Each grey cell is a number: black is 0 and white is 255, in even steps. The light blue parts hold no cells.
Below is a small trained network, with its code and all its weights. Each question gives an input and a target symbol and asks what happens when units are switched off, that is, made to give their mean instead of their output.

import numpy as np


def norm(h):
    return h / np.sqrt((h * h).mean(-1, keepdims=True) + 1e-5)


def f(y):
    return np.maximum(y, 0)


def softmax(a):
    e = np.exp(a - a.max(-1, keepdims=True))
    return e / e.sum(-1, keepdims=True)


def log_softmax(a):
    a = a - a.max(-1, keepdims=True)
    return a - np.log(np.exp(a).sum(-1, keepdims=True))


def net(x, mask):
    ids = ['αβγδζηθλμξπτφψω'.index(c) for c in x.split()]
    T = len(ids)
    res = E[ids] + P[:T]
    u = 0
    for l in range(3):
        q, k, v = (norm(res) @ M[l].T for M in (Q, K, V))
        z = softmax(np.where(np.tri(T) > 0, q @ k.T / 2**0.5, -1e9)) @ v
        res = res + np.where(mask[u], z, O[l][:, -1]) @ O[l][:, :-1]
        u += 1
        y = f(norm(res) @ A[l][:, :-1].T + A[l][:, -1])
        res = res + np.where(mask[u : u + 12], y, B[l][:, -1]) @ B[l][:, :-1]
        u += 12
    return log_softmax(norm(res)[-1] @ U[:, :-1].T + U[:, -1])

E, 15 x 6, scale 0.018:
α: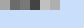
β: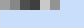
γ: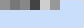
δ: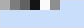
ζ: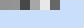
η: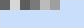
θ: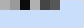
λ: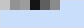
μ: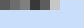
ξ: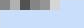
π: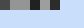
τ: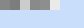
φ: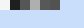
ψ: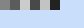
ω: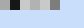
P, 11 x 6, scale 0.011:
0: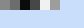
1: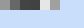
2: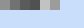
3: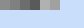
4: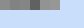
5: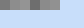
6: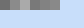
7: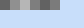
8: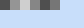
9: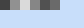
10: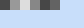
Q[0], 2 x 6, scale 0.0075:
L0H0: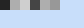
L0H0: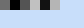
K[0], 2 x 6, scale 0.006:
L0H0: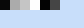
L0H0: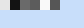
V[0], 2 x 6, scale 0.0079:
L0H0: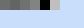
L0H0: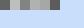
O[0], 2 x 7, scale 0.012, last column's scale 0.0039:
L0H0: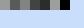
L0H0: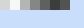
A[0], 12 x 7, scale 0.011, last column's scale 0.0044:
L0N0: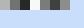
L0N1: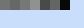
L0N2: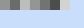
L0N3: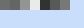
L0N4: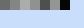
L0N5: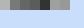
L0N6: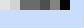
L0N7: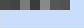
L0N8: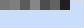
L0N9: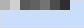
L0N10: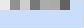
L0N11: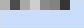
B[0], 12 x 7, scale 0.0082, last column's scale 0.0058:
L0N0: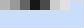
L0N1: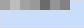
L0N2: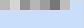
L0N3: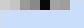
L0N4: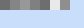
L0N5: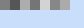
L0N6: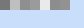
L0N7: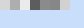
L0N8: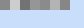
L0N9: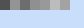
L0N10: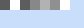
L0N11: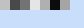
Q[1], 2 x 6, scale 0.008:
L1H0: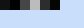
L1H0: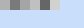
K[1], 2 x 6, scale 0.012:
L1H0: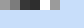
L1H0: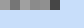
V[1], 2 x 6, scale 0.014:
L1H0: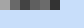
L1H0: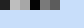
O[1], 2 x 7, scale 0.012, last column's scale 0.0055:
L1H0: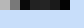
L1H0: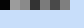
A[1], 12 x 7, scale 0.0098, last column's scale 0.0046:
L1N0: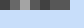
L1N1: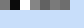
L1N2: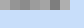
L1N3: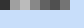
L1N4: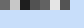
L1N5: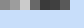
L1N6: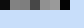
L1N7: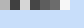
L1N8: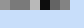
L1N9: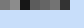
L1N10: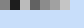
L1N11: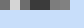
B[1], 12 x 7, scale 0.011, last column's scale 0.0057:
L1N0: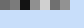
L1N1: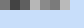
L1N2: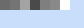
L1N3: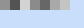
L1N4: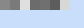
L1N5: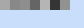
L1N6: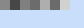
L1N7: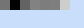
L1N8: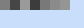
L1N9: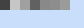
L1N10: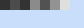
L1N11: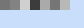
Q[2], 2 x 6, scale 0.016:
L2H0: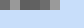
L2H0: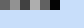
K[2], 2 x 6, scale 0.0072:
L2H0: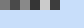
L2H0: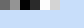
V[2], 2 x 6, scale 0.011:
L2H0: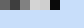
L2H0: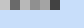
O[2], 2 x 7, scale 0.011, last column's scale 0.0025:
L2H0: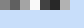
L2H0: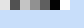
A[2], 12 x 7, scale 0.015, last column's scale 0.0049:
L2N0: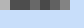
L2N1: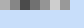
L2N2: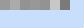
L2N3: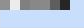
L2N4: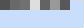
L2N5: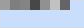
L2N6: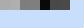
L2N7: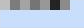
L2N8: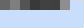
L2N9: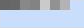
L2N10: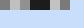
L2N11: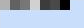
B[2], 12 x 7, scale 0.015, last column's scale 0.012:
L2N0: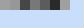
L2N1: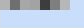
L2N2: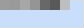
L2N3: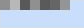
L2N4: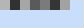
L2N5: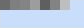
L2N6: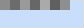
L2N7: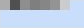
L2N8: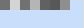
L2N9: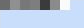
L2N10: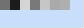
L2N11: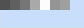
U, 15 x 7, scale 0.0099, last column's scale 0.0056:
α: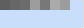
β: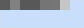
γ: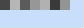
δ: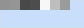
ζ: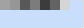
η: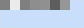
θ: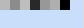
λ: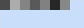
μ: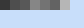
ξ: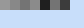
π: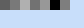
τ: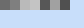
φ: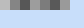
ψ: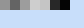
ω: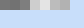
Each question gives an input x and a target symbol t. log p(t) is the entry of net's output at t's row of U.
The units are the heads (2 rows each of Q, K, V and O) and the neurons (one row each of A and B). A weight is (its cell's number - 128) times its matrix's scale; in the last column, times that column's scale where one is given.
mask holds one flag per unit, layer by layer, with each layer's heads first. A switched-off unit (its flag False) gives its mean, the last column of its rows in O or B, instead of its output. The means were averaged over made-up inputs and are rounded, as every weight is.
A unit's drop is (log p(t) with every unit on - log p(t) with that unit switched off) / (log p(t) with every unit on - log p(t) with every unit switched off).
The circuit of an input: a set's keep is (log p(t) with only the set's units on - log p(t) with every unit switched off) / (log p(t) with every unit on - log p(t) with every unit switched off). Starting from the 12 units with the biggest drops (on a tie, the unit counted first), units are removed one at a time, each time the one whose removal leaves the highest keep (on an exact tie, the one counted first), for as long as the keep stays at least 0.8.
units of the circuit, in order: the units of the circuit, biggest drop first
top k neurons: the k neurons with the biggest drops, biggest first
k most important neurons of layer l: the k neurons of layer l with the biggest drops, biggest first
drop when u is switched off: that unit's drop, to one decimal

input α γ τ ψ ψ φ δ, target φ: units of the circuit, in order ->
L1H0
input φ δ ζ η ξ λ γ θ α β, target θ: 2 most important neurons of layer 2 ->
L2N1, L2N11
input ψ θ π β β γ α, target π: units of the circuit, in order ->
L1H0, L0N0
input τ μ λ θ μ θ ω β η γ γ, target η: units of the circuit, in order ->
L0H0, L0N10, L2N3
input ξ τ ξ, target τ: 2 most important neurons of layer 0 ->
L0N0, L0N7
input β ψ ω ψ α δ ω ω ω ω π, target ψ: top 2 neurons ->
L0N11, L2N11
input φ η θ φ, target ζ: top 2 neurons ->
L0N0, L2N0
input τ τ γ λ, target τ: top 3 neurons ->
L0N0, L2N9, L2N2
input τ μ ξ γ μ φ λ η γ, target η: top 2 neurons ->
L0N0, L2N3
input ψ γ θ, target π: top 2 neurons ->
L0N0, L2N10
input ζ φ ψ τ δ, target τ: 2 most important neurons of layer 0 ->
L0N0, L0N11
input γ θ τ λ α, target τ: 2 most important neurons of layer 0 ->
L0N0, L0N5
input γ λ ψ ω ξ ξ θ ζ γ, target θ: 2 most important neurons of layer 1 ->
L1N4, L1N10
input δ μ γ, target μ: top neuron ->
L0N10
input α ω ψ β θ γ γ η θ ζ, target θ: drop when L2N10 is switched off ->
0.3
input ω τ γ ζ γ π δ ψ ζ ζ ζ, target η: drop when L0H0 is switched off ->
1.2
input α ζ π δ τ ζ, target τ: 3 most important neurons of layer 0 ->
L0N0, L0N11, L0N10
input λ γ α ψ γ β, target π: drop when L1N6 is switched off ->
-0.1
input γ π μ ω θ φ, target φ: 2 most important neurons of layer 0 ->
L0N11, L0N0
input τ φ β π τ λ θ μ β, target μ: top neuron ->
L0N0
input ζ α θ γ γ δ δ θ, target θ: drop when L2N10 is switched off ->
0.2
